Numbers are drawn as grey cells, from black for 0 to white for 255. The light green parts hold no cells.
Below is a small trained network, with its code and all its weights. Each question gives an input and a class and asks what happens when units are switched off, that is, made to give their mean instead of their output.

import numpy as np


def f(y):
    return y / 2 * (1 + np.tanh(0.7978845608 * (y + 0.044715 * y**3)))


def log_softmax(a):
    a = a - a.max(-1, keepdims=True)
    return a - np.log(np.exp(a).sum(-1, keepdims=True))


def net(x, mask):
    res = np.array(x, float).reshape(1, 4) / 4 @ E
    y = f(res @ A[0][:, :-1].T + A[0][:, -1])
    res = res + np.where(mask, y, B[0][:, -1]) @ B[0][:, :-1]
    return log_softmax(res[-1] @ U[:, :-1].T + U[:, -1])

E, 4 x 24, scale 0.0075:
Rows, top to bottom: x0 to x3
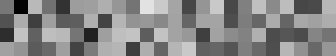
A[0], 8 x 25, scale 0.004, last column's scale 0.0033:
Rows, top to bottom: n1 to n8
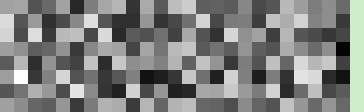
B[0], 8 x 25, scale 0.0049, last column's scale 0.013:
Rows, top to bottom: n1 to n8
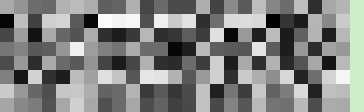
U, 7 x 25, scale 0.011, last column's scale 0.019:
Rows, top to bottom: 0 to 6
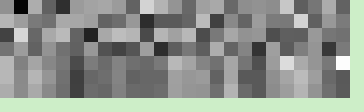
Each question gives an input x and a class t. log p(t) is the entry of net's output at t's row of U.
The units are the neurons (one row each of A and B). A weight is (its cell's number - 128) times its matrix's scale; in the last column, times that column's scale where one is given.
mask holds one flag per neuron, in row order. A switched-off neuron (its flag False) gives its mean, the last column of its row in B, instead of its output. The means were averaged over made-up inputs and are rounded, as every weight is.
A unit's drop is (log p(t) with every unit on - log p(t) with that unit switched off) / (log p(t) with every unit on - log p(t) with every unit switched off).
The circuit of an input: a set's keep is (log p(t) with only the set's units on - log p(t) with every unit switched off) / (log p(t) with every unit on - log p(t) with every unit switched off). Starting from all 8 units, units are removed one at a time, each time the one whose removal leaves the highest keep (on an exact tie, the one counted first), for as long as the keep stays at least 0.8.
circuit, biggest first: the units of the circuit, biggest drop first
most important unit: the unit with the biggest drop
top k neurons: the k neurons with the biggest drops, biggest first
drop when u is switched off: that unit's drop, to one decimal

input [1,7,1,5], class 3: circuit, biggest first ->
(n5)
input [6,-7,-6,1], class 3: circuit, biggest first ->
(n3; n6)
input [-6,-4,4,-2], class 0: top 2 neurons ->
(n6; n2)
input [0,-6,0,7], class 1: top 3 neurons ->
(n8; n1; n5)
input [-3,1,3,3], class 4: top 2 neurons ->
(n2; n7)
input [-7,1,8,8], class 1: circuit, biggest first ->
(n1; n2)
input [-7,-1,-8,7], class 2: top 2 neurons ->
(n2; n7)
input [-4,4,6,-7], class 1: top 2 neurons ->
(n7; n2)
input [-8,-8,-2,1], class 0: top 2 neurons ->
(n6; n5)
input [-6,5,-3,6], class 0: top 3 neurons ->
(n6; n7; n3)
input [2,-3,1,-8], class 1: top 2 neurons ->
(n7; n6)
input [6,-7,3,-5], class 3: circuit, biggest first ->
(n6; n3)
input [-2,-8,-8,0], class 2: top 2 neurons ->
(n2; n5)
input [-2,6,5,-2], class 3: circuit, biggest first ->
(n2)
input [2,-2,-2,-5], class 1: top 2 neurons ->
(n6; n7)
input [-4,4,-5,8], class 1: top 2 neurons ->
(n1; n8)
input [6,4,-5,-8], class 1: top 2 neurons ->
(n7; n6)
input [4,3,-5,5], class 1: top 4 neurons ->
(n6; n8; n1; n4)
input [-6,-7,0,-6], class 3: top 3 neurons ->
(n3; n1; n8)
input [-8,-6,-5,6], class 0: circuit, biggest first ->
(n6)
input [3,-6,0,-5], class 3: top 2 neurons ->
(n3; n6)
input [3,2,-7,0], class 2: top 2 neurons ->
(n2; n6)
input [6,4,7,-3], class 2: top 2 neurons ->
(n6; n8)
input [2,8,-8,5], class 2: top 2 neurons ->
(n2; n3)
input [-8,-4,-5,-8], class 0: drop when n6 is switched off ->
1.6
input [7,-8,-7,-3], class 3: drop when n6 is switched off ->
0.5
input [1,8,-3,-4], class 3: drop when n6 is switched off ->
0.0
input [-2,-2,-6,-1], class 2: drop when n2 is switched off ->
0.7
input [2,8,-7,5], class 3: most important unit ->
n5
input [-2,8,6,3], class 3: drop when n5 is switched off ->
0.5
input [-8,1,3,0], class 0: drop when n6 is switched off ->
0.6
